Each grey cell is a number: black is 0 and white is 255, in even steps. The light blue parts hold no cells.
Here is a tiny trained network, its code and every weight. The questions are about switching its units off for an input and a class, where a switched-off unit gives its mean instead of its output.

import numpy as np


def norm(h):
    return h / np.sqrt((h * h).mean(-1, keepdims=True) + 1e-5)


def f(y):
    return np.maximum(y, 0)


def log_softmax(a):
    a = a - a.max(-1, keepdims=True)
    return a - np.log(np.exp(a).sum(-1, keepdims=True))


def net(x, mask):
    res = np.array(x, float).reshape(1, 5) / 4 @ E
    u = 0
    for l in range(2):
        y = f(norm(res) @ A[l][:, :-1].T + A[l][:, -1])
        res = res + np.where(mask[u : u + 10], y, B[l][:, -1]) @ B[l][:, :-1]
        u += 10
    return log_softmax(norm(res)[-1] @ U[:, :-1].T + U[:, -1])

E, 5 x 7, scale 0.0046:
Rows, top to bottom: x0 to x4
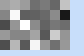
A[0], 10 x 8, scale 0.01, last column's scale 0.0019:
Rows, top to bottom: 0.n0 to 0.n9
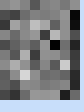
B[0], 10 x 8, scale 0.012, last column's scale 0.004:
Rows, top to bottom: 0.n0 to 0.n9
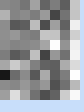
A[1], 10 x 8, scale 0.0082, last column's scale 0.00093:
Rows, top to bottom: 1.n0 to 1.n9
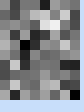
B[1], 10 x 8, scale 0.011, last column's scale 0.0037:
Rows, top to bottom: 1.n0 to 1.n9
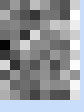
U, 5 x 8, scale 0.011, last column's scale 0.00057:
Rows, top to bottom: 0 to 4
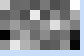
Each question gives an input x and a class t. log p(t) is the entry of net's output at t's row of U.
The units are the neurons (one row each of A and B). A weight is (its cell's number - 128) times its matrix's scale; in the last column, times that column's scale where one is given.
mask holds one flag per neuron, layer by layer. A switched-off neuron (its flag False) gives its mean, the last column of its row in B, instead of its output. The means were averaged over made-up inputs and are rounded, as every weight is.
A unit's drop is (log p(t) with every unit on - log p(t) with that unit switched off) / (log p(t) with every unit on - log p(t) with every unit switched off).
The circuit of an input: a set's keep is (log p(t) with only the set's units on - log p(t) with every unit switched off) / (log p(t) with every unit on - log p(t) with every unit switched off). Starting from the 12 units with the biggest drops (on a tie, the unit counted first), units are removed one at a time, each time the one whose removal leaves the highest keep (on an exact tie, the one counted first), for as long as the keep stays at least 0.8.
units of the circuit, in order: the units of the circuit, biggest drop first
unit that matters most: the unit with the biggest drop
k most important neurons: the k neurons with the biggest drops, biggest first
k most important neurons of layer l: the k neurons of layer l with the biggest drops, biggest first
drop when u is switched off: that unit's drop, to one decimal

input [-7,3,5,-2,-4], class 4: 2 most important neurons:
0.n9, 1.n4
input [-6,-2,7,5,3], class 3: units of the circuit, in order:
0.n7
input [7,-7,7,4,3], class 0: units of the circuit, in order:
1.n1, 0.n9
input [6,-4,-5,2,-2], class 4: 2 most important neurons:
0.n6, 0.n7
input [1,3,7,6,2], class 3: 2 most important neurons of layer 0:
0.n7, 0.n4
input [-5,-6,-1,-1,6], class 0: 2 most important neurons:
0.n1, 0.n5
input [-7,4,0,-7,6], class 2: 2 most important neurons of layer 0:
0.n4, 0.n5
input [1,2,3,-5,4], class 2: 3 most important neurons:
0.n4, 0.n5, 1.n2
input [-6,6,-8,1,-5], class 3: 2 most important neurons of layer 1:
1.n4, 1.n5
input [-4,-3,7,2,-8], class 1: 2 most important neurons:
0.n5, 1.n3
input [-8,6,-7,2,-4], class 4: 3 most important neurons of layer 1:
1.n4, 1.n1, 1.n9
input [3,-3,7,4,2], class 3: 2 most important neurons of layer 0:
0.n7, 0.n4
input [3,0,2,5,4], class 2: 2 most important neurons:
0.n3, 0.n5
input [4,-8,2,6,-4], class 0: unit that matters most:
0.n4
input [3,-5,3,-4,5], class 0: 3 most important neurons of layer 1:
1.n1, 1.n4, 1.n3
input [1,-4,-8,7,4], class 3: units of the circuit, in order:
1.n4, 0.n5
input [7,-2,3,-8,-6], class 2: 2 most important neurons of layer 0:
0.n4, 0.n2
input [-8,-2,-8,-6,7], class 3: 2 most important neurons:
1.n4, 0.n5
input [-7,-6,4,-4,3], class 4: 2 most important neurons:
0.n9, 1.n6
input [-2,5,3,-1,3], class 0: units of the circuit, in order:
1.n6
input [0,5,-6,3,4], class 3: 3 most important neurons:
1.n4, 1.n5, 0.n4
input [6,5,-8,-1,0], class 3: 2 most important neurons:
1.n4, 0.n9
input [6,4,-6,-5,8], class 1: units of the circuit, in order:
0.n2, 1.n5
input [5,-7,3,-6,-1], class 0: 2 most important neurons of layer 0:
0.n9, 0.n3
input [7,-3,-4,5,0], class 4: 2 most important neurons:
0.n6, 0.n4
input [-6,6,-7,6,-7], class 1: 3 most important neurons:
1.n3, 0.n4, 0.n7
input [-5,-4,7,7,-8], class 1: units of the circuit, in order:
1.n3
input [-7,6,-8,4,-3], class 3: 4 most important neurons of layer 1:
1.n4, 1.n5, 1.n1, 1.n9
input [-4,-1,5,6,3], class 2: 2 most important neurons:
0.n3, 1.n4
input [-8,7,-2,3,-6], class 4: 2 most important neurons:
0.n9, 0.n7
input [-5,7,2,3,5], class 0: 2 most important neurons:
1.n6, 0.n5
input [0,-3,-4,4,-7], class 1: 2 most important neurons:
0.n5, 0.n4
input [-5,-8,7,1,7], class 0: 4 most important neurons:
1.n1, 0.n1, 1.n4, 0.n5
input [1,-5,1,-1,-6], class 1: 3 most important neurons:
0.n5, 1.n3, 1.n0
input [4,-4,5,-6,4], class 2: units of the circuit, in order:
0.n4
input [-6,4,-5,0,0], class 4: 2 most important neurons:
0.n9, 0.n7
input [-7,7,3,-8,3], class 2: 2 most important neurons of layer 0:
0.n4, 0.n1
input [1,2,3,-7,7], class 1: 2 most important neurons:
0.n2, 0.n3
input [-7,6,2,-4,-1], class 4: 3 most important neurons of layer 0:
0.n9, 0.n3, 0.n2
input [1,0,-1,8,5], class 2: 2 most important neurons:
0.n3, 0.n5
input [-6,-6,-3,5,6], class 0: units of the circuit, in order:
1.n1
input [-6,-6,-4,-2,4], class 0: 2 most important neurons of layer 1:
1.n1, 1.n9
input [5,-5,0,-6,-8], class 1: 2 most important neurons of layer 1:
1.n3, 1.n0
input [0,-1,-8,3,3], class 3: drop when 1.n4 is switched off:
0.2
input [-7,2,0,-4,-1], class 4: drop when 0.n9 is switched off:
1.0
